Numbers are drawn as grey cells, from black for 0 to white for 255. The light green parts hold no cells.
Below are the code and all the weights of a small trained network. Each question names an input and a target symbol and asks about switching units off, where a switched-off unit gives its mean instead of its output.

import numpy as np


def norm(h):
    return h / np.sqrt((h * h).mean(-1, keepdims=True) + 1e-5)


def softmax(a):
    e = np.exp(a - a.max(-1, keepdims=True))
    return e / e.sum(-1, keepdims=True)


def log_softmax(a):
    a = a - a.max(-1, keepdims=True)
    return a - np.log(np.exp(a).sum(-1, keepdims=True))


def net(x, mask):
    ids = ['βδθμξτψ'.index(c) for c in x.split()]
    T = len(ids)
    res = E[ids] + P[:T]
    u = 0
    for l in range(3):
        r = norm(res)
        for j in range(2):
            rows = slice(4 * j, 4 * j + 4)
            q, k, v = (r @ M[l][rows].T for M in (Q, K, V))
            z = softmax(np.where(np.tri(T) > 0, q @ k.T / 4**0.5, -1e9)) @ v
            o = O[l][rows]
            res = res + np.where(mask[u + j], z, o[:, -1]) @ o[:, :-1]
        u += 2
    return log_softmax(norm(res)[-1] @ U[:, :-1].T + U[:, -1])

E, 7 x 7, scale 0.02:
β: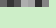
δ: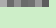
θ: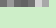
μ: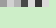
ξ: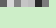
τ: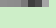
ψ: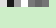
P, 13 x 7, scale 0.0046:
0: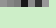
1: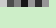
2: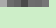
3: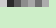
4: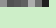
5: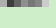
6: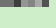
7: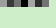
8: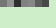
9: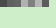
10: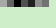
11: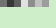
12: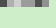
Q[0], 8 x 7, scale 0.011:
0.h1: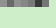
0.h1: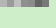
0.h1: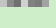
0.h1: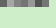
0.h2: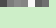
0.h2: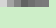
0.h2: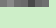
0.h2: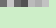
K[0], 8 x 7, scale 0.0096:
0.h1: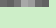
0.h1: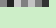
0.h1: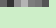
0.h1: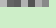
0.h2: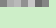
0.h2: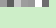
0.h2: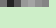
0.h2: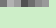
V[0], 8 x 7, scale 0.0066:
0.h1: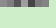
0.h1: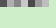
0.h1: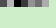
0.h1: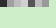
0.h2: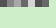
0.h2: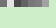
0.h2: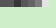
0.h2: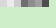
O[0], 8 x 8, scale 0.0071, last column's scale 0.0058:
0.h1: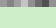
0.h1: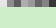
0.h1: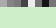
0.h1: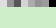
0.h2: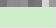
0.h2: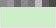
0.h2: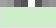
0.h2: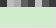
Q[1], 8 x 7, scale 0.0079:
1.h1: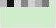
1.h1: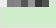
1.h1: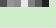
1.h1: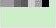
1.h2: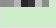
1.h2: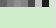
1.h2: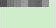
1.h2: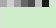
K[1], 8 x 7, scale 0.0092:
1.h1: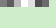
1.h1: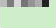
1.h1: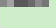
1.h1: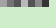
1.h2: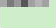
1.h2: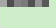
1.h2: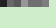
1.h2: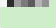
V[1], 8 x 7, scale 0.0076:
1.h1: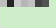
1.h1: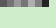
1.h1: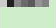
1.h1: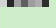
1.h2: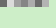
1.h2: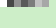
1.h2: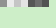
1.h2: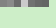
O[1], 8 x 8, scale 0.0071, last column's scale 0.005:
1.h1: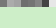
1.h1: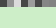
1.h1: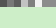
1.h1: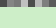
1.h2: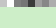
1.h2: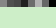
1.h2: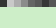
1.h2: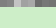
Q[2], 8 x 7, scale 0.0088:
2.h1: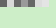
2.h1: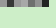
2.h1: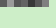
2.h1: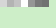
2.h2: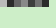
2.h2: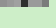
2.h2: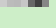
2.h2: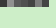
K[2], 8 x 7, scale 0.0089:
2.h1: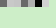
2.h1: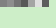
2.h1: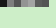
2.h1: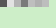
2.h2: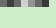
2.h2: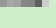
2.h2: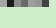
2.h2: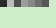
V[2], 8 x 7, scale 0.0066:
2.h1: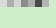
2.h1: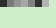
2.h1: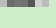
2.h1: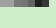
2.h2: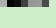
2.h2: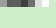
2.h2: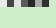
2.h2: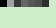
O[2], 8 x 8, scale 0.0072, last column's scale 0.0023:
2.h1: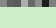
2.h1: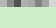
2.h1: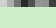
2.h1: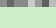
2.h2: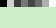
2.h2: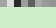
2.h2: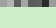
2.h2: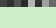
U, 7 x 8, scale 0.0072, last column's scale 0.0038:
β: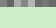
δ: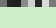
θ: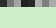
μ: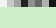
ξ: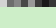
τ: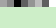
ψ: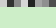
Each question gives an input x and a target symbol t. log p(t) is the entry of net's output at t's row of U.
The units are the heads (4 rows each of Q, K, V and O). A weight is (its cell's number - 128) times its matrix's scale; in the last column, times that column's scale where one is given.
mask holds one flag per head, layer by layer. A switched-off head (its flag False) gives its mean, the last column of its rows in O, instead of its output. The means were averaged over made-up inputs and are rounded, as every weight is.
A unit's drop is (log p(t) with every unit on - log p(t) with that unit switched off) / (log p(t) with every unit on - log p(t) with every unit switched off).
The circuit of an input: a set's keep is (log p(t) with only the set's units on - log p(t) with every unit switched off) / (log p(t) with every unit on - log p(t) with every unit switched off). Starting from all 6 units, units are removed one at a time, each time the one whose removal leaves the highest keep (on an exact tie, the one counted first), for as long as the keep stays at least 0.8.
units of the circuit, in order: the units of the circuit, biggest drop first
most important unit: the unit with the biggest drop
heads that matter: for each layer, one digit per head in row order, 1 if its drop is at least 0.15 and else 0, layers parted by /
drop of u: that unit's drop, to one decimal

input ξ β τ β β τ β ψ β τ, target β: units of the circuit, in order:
[1.h2 2.h2]
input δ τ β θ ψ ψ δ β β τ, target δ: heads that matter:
01 / 10 / 00
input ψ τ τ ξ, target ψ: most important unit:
0.h1
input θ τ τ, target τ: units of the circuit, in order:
[1.h2 2.h2]
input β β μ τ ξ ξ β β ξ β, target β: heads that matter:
00 / 01 / 00
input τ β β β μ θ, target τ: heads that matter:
00 / 01 / 00
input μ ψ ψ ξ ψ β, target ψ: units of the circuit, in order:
[0.h1 2.h2]
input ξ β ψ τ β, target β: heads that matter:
00 / 01 / 00
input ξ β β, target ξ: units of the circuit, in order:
[1.h2 1.h1]
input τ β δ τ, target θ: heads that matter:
11 / 01 / 00
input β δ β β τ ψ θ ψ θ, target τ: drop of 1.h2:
0.1
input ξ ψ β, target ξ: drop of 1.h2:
0.3
